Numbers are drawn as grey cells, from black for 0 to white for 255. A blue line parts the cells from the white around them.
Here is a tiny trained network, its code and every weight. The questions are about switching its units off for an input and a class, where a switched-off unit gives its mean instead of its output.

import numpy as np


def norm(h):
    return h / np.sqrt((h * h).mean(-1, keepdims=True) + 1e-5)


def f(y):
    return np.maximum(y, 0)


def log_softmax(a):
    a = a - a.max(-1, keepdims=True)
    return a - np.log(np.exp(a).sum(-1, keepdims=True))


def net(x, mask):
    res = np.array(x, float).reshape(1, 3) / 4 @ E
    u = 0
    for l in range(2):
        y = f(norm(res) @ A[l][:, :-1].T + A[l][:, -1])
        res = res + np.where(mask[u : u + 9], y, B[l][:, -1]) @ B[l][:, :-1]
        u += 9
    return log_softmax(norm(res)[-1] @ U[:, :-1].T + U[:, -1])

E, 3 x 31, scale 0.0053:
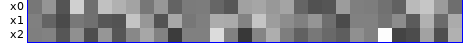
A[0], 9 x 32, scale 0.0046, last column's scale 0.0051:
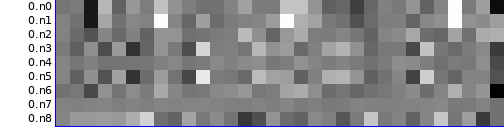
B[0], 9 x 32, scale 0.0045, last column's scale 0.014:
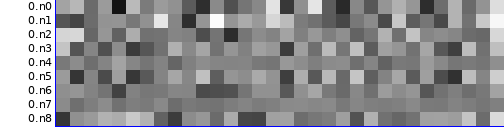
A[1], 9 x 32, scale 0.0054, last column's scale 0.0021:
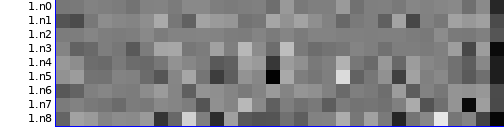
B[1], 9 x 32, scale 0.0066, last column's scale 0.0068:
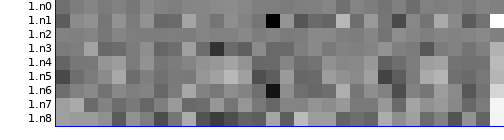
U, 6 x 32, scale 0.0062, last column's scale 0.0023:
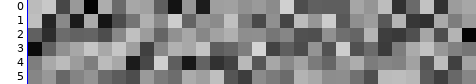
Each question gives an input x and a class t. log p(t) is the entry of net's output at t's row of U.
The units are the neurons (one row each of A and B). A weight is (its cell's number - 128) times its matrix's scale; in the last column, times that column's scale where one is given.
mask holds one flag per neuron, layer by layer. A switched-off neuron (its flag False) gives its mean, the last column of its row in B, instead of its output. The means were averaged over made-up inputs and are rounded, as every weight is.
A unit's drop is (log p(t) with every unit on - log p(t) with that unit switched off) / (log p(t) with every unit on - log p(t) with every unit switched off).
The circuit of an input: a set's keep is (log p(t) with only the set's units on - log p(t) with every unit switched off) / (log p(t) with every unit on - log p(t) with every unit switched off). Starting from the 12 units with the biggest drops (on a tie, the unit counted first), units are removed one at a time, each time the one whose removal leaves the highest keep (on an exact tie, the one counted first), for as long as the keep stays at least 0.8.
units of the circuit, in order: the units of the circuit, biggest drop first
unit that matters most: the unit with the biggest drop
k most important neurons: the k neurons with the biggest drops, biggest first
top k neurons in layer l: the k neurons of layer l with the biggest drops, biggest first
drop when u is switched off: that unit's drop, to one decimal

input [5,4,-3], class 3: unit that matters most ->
1.n1
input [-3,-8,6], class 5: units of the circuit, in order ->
0.n0, 0.n1, 1.n5
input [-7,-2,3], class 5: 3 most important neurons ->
0.n1, 0.n5, 0.n0
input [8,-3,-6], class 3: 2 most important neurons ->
0.n2, 1.n1
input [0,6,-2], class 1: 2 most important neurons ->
0.n5, 0.n3
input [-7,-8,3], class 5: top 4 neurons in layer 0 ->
0.n8, 0.n5, 0.n0, 0.n3
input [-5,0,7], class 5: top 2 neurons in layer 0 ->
0.n1, 0.n0
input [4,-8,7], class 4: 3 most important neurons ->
0.n1, 0.n0, 1.n8
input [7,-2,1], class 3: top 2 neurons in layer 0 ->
0.n8, 0.n2
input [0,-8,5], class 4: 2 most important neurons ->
0.n1, 0.n0
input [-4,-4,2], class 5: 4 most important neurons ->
0.n8, 0.n0, 0.n5, 0.n3
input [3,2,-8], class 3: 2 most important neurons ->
0.n8, 1.n1
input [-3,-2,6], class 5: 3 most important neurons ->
0.n1, 0.n0, 1.n5
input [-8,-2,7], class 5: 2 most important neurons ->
0.n1, 0.n0
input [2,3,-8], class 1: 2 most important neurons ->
0.n5, 0.n3
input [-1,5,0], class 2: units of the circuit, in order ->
0.n1
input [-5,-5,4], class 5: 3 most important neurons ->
0.n1, 0.n0, 0.n8
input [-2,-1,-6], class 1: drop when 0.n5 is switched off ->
0.4
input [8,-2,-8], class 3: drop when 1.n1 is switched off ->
0.2
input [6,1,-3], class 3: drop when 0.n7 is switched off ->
0.0
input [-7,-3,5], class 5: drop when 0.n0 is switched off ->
0.1
